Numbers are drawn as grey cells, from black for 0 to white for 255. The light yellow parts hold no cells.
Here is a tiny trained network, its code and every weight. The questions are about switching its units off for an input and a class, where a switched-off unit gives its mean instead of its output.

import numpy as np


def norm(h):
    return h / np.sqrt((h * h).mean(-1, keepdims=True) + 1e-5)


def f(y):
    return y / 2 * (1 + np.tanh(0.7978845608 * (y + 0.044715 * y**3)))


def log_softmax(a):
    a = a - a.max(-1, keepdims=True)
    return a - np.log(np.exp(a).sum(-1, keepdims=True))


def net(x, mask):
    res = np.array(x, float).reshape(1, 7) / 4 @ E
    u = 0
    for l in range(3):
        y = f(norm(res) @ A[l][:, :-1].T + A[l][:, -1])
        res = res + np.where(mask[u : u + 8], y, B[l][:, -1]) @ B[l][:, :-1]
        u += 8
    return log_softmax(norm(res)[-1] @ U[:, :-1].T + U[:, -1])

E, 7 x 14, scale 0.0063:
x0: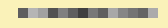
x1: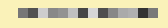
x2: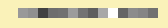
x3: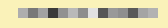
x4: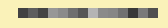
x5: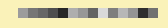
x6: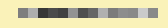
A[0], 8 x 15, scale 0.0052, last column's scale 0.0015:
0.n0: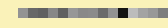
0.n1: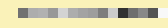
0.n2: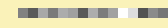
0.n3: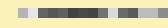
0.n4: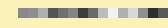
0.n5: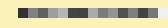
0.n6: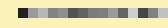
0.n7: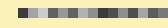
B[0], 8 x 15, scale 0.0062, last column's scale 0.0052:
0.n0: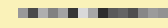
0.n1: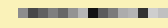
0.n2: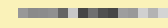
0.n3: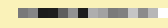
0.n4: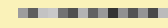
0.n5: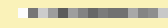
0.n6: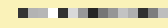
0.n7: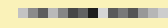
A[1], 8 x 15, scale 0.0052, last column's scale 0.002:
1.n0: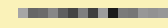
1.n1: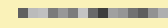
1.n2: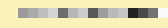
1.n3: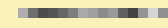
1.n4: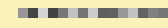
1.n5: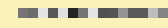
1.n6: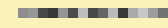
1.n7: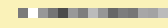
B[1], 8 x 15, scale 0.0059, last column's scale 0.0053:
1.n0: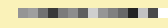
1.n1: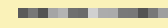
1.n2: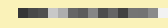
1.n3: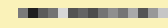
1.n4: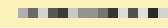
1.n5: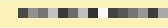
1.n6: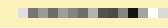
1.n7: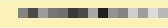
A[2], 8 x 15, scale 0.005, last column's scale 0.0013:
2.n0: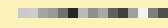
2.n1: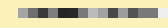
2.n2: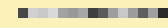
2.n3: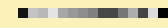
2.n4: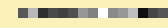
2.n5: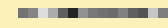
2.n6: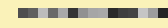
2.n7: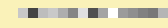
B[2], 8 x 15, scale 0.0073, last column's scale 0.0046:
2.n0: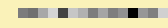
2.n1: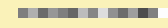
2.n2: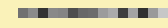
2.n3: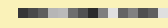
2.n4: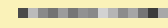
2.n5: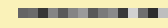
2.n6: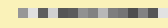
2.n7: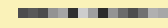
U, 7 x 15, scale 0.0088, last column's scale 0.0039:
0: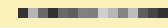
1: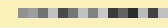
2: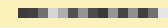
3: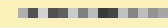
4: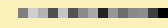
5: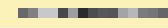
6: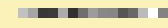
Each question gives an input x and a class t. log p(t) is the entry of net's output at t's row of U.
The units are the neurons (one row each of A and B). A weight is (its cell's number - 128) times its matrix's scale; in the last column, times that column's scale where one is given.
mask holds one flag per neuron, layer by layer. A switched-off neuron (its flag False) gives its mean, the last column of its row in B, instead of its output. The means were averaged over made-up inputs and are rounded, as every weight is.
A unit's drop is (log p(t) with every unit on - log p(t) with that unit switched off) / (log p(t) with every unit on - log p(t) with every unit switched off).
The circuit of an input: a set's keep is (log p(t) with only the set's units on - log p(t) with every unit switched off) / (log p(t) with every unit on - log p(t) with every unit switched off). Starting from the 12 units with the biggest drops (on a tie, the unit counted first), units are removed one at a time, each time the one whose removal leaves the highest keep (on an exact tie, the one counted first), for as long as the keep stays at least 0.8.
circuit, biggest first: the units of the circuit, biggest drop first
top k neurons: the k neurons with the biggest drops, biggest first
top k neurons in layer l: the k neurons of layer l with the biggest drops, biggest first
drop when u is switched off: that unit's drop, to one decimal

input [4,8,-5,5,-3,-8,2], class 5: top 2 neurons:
(1.n4, 0.n2)
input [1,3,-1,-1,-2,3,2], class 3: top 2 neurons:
(0.n2, 1.n4)
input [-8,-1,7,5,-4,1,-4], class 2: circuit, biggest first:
(2.n7)
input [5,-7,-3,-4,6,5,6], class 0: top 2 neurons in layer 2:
(2.n4, 2.n1)
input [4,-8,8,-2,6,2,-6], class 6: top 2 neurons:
(1.n6, 0.n3)
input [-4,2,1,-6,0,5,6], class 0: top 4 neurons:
(2.n4, 1.n6, 1.n4, 0.n7)
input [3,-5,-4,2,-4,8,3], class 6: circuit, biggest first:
(0.n6, 1.n7)
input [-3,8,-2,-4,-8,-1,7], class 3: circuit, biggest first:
(1.n4, 0.n7)
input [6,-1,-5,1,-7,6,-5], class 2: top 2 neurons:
(0.n3, 2.n3)
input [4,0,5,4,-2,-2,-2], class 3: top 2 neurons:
(0.n3, 0.n7)
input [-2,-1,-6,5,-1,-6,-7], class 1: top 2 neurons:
(1.n5, 0.n6)
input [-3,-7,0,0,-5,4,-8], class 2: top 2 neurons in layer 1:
(1.n4, 1.n2)
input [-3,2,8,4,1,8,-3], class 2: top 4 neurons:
(0.n3, 2.n7, 1.n2, 1.n0)
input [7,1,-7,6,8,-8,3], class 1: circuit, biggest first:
(1.n5)
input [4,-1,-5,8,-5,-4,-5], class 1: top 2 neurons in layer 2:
(2.n6, 2.n0)
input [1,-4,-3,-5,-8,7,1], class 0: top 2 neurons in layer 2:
(2.n4, 2.n6)
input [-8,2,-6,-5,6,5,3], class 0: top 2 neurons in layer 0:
(0.n4, 0.n2)
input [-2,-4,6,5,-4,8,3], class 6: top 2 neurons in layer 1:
(1.n6, 1.n3)
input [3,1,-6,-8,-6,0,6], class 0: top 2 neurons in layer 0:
(0.n2, 0.n5)
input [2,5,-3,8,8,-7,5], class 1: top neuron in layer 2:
(2.n6)
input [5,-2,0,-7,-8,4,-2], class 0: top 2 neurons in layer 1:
(1.n6, 1.n3)
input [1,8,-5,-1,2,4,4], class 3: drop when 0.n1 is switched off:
0.0
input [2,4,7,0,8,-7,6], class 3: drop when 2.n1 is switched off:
0.2
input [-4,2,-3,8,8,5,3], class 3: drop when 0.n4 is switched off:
0.1
